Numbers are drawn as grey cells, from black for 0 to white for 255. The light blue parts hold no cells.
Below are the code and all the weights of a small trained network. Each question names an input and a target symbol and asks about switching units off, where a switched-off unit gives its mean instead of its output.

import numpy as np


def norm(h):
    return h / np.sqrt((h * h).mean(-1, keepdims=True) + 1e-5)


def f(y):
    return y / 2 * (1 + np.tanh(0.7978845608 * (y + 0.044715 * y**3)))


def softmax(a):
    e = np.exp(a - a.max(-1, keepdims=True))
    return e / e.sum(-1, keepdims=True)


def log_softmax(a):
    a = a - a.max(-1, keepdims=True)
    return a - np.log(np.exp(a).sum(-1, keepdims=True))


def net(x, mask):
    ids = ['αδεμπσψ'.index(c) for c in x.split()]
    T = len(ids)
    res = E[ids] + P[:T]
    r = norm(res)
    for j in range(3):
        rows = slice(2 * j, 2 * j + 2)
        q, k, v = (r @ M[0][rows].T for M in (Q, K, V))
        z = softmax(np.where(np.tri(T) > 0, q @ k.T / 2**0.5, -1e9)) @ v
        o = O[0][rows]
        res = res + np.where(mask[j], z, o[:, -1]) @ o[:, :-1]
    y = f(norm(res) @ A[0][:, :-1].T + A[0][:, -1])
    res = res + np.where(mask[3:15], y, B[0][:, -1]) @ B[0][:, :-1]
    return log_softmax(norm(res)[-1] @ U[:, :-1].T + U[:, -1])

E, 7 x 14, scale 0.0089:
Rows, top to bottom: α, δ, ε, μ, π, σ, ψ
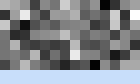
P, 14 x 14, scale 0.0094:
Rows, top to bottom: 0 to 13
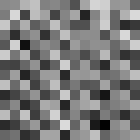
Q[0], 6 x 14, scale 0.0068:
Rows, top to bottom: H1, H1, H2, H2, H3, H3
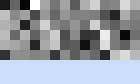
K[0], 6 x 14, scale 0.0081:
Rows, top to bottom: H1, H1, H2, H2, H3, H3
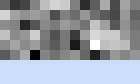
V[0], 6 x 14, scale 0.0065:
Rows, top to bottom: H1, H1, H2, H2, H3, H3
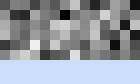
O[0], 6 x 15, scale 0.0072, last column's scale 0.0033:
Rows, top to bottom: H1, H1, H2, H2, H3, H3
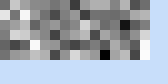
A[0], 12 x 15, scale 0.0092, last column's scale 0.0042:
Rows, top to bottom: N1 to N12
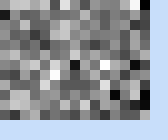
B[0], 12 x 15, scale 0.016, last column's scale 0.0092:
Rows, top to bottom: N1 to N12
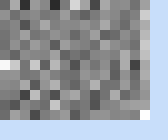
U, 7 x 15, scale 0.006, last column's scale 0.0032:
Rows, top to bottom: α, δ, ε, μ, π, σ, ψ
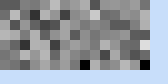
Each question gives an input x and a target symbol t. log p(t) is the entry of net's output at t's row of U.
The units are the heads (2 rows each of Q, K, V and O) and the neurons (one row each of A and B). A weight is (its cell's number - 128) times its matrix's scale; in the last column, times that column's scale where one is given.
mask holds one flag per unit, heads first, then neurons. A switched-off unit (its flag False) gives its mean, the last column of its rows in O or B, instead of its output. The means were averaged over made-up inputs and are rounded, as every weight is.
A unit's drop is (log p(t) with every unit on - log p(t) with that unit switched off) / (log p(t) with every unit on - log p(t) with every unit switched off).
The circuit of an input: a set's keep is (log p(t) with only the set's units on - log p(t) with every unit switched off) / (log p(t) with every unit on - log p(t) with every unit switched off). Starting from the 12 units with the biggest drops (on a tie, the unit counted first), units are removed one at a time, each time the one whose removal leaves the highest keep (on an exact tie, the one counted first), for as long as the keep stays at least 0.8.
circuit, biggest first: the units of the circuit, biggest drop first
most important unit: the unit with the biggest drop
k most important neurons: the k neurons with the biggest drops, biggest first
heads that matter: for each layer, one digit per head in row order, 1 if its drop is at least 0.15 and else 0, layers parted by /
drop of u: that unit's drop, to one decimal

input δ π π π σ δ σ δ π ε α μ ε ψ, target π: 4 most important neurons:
N10, N12, N4, N6
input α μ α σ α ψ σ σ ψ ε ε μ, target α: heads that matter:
010
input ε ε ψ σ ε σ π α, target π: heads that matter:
000
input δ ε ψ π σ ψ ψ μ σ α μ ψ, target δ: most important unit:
H2
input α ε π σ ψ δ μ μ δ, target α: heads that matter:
010
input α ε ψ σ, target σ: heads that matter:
001
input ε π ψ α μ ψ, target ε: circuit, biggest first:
H3, H1
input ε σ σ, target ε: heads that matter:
001
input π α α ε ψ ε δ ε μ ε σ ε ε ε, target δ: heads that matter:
001
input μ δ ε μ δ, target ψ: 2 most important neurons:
N6, N4
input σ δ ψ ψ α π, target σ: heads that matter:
101
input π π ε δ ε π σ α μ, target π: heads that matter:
011
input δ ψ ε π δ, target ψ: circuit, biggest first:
H2, N2
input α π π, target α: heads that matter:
010
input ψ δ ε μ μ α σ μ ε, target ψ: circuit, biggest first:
H2
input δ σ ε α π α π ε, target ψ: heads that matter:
001
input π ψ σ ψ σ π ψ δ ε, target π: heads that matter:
011
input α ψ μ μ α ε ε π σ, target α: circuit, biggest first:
H2, N11
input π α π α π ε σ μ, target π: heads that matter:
100
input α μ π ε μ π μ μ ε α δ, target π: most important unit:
N10
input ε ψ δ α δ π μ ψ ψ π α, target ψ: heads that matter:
101
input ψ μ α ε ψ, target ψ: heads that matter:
010
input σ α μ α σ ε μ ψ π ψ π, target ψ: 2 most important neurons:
N6, N1
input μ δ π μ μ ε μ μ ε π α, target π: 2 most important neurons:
N10, N12
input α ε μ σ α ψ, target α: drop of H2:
0.8
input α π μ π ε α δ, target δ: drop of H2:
0.8
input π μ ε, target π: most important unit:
H3
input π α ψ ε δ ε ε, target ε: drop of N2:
-0.1
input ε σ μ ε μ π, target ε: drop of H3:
0.3
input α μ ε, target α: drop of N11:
0.3
